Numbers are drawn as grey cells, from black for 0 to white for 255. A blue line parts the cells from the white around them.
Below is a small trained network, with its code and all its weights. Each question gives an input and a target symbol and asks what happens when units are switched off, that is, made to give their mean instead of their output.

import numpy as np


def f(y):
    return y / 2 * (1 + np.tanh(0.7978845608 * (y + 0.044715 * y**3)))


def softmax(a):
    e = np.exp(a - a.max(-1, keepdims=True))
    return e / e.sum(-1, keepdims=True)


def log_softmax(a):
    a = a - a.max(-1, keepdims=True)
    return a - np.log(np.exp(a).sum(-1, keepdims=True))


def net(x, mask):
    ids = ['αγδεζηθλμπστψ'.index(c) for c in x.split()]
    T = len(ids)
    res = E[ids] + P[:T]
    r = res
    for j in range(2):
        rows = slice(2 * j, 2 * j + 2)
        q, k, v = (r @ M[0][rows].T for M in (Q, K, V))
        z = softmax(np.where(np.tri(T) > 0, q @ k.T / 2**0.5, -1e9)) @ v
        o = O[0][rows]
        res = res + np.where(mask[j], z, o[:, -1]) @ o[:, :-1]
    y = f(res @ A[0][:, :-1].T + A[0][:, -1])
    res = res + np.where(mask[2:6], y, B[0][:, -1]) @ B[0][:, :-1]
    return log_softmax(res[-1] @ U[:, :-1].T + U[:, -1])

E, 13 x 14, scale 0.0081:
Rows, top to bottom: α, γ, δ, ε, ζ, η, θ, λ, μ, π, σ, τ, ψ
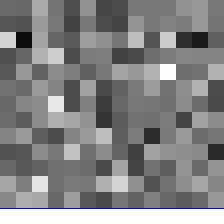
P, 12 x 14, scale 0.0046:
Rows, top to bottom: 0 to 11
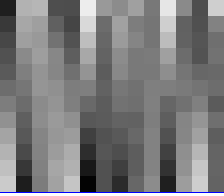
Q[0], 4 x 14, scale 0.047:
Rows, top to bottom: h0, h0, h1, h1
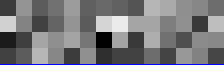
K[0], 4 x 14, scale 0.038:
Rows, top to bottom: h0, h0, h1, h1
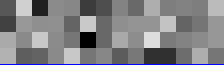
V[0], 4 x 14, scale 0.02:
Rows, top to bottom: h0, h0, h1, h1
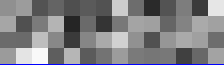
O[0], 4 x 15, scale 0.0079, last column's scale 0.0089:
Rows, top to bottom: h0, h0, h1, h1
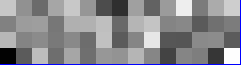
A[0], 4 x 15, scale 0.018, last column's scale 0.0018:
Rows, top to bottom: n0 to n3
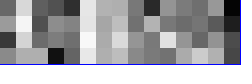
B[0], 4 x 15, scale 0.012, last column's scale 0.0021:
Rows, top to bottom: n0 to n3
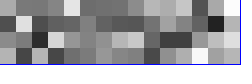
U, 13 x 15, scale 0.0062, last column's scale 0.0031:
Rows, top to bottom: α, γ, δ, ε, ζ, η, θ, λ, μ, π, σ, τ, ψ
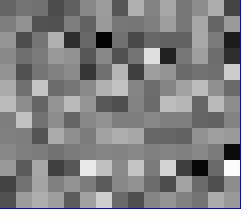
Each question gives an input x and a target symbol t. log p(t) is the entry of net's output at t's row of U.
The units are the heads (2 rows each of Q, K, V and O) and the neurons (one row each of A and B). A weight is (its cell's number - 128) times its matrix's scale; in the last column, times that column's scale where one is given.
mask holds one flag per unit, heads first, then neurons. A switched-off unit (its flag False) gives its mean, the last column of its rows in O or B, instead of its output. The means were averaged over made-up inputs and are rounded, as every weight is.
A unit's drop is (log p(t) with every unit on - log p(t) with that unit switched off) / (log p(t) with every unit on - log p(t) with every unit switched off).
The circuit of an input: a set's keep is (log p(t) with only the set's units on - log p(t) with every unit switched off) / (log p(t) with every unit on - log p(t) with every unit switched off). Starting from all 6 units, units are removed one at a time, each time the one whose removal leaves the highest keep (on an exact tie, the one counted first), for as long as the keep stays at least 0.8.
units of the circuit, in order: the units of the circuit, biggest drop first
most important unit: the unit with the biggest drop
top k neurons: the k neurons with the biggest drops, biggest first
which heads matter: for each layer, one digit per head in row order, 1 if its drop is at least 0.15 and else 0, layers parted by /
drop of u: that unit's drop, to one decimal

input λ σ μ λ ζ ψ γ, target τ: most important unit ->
h1
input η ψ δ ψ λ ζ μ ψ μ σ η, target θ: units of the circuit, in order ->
h1, h0
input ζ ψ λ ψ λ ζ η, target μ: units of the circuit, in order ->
n2, h0
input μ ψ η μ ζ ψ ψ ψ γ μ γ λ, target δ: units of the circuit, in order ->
h1, h0
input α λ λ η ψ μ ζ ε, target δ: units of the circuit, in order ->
h0, h1
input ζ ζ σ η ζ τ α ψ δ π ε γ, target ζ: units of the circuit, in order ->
h0, h1, n0
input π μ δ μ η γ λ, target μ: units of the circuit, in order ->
h0, h1, n2
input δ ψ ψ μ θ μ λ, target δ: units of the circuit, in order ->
h0, h1
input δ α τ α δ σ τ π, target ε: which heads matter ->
01
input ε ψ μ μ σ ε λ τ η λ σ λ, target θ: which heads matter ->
11
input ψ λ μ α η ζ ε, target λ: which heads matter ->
11
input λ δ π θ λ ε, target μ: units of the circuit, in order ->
h0, n2, h1
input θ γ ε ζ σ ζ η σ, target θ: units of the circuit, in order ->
h0, h1
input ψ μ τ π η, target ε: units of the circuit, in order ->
h1
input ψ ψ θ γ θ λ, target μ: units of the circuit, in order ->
h0, n2, h1
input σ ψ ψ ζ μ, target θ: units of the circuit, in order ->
h1, n0
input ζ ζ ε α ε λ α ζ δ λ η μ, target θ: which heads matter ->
01
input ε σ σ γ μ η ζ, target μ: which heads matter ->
10
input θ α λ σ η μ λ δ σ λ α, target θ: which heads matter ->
11
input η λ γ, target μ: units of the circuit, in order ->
n2, h0
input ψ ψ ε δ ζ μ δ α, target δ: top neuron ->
n0
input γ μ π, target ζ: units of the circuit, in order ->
h0, n0
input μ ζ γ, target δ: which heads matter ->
10
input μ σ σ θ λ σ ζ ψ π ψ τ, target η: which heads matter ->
10
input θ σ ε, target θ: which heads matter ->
11
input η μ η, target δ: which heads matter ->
10
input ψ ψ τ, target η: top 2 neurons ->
n3, n1
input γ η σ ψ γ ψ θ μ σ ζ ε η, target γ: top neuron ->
n1
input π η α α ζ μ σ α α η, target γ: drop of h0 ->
1.1
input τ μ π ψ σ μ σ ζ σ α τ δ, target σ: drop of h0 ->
0.9
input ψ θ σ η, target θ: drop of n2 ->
0.0
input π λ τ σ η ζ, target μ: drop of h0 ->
0.1
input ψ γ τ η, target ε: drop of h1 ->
1.1
